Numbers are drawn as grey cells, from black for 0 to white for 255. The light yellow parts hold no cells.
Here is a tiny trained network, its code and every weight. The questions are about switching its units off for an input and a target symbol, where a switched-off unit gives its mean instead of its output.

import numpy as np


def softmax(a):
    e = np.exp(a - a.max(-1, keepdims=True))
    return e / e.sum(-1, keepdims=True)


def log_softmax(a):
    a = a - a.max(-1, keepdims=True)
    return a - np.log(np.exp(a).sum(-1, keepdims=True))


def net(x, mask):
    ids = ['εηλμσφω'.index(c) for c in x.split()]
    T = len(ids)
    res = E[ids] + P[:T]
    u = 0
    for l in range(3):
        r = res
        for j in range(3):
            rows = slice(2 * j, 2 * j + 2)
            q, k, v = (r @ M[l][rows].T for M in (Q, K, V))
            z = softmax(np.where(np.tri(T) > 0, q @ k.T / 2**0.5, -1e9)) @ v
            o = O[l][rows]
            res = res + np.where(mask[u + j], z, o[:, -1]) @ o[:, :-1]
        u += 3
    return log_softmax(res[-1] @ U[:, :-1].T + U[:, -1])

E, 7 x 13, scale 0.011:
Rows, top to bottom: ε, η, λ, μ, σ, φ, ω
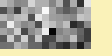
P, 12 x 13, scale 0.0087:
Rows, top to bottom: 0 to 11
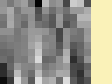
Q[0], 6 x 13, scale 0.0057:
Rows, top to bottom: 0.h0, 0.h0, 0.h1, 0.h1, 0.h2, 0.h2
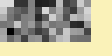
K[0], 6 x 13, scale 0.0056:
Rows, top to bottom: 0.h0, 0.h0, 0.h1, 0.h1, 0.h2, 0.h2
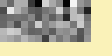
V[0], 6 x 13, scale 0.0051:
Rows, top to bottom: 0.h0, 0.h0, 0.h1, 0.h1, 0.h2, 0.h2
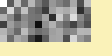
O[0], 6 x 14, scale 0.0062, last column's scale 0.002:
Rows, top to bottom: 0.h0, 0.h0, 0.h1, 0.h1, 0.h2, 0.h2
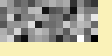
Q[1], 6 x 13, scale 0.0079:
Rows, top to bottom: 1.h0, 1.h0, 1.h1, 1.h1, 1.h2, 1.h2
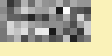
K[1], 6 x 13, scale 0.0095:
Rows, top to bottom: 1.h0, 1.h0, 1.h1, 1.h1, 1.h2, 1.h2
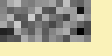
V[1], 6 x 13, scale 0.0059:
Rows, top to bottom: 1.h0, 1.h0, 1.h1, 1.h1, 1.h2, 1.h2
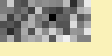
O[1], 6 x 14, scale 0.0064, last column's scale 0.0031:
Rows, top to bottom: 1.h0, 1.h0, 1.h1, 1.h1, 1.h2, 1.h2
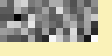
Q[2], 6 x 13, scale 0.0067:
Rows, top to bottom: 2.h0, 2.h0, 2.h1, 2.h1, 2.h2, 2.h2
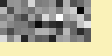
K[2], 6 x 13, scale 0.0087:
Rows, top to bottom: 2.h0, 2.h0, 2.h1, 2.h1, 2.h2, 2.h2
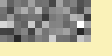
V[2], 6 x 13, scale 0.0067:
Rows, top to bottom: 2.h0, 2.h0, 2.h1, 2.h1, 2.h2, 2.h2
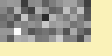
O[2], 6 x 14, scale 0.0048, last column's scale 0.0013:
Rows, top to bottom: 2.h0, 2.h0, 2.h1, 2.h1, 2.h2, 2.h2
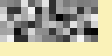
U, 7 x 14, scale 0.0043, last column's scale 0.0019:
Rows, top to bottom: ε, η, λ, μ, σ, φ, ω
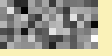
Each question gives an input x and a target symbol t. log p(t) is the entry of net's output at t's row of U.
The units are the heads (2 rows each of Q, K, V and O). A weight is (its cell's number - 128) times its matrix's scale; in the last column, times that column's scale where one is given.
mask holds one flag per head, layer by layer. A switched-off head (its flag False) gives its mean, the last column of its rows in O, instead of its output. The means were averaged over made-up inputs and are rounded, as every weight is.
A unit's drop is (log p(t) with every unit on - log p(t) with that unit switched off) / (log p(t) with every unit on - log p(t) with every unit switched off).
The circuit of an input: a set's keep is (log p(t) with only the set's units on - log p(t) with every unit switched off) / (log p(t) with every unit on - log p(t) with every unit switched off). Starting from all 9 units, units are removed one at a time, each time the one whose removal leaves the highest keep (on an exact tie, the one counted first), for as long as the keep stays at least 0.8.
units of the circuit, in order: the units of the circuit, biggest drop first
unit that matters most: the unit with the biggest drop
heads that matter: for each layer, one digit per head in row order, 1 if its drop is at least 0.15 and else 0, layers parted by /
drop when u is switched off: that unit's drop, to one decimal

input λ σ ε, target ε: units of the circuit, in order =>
(2.h0 1.h1 0.h2)
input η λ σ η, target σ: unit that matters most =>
0.h2
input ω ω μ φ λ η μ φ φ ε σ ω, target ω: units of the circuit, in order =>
(1.h2 0.h0 2.h1)
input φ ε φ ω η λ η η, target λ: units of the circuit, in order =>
(0.h2 1.h2)
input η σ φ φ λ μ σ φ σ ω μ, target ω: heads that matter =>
000 / 001 / 000
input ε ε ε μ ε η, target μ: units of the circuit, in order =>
(0.h0 1.h1 1.h0)
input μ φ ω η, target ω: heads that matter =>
100 / 001 / 000
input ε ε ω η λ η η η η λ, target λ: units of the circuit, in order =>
(1.h2 0.h2)
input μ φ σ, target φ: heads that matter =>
010 / 101 / 010
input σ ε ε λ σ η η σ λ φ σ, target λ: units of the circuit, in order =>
(1.h1 2.h2)
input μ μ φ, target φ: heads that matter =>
010 / 101 / 010
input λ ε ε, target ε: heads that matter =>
001 / 010 / 101
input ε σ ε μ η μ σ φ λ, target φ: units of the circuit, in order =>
(2.h1 1.h2)
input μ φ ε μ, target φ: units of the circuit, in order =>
(2.h1 1.h0)
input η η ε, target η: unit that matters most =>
2.h0
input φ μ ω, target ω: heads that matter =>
100 / 001 / 010
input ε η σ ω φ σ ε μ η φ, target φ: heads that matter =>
000 / 001 / 010
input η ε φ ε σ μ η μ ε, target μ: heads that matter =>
000 / 110 / 000
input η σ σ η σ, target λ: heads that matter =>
100 / 010 / 101
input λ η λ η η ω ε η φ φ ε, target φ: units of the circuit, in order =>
(2.h1)
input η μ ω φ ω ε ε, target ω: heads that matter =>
100 / 001 / 000
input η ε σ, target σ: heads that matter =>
001 / 011 / 011
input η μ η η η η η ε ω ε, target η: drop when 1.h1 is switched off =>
0.2
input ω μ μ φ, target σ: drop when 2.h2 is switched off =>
0.2
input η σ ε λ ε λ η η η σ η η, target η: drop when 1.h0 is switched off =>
0.4
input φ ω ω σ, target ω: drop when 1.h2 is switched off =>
0.4
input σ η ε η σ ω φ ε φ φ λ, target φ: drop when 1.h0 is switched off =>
-0.1
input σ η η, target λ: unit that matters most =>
2.h2
